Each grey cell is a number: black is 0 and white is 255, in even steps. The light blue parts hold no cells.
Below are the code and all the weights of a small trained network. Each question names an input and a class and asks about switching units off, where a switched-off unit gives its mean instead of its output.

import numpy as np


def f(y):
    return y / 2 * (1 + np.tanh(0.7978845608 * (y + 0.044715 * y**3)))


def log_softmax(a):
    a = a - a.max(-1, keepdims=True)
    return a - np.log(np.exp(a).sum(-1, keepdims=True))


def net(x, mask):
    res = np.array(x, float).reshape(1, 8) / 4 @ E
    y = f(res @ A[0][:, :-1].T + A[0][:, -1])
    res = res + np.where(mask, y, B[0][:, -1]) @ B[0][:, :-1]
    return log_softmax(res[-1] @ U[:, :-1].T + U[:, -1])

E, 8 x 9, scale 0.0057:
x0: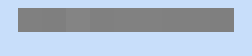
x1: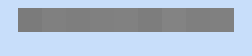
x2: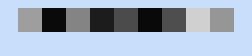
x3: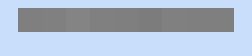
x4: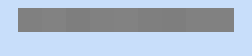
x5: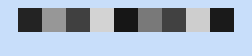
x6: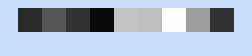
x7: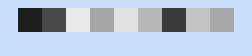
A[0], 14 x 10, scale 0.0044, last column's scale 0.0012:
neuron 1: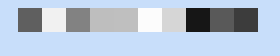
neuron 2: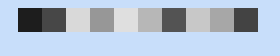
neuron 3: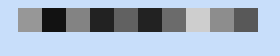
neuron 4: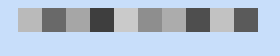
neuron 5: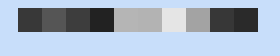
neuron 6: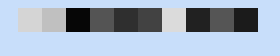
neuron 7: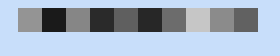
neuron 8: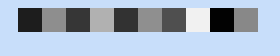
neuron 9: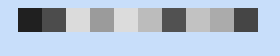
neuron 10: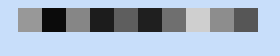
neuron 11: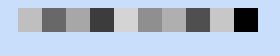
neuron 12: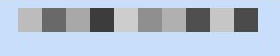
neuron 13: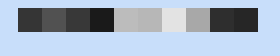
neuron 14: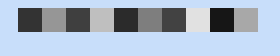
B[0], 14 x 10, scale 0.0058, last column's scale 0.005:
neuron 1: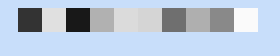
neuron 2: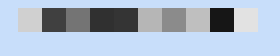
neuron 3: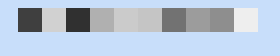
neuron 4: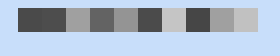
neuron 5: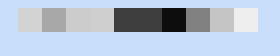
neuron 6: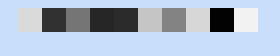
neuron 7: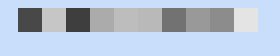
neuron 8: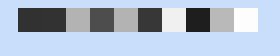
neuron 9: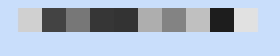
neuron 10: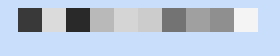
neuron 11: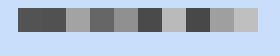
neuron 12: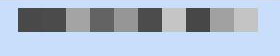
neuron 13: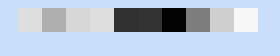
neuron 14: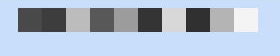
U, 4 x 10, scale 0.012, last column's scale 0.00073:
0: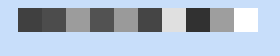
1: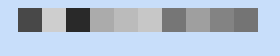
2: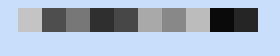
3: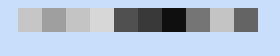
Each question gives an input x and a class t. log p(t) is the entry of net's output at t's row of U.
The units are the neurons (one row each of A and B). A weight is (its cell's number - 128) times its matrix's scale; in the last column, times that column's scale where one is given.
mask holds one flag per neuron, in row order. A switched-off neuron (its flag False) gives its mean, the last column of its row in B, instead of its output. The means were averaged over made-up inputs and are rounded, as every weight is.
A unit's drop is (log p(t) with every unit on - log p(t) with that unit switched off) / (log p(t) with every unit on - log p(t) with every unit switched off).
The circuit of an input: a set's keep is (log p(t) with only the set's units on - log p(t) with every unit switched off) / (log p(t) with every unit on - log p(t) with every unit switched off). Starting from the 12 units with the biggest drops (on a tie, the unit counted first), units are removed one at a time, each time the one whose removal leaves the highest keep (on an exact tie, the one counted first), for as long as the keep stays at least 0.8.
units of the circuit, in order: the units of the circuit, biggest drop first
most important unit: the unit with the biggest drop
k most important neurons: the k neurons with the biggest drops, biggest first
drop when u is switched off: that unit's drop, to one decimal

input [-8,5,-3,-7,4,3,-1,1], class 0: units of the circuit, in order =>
neuron 10; neuron 3; neuron 13
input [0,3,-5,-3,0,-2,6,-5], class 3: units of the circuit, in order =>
neuron 13; neuron 5
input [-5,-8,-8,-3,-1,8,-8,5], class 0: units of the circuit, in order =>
neuron 14; neuron 8
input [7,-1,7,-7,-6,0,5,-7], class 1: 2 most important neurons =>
neuron 10; neuron 3
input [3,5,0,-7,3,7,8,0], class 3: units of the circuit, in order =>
neuron 13
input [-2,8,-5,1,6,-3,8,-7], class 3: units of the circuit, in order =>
neuron 13; neuron 5
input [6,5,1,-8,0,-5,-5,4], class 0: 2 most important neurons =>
neuron 13; neuron 5
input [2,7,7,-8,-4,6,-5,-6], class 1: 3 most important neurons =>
neuron 10; neuron 3; neuron 7
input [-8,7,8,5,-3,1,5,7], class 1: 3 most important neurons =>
neuron 10; neuron 3; neuron 7
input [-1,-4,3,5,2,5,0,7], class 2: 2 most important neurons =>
neuron 2; neuron 9
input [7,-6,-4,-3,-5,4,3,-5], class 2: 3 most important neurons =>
neuron 6; neuron 10; neuron 3
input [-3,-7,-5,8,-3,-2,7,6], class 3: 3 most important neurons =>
neuron 13; neuron 5; neuron 6
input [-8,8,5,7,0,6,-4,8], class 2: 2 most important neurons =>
neuron 2; neuron 9
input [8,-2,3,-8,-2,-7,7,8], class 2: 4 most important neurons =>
neuron 2; neuron 9; neuron 8; neuron 14
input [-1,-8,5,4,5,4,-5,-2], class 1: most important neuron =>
neuron 13
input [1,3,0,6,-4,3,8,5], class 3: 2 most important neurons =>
neuron 13; neuron 5
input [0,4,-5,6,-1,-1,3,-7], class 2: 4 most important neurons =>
neuron 6; neuron 10; neuron 3; neuron 7
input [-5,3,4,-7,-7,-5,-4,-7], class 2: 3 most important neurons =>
neuron 6; neuron 8; neuron 14
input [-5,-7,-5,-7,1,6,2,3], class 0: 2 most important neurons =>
neuron 8; neuron 14
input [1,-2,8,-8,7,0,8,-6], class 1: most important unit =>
neuron 10
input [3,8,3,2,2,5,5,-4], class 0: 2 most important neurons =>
neuron 8; neuron 14
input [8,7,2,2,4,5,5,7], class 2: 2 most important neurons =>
neuron 2; neuron 9
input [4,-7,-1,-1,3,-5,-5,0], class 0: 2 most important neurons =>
neuron 13; neuron 5
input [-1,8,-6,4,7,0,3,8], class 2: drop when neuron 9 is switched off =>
0.4
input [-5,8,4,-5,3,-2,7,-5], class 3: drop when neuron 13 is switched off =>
0.4
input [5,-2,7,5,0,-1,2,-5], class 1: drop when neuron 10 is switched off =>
0.1
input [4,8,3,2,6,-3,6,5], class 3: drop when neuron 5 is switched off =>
0.4
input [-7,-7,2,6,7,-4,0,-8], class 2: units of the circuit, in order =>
neuron 6
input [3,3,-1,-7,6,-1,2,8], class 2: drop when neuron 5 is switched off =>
0.0
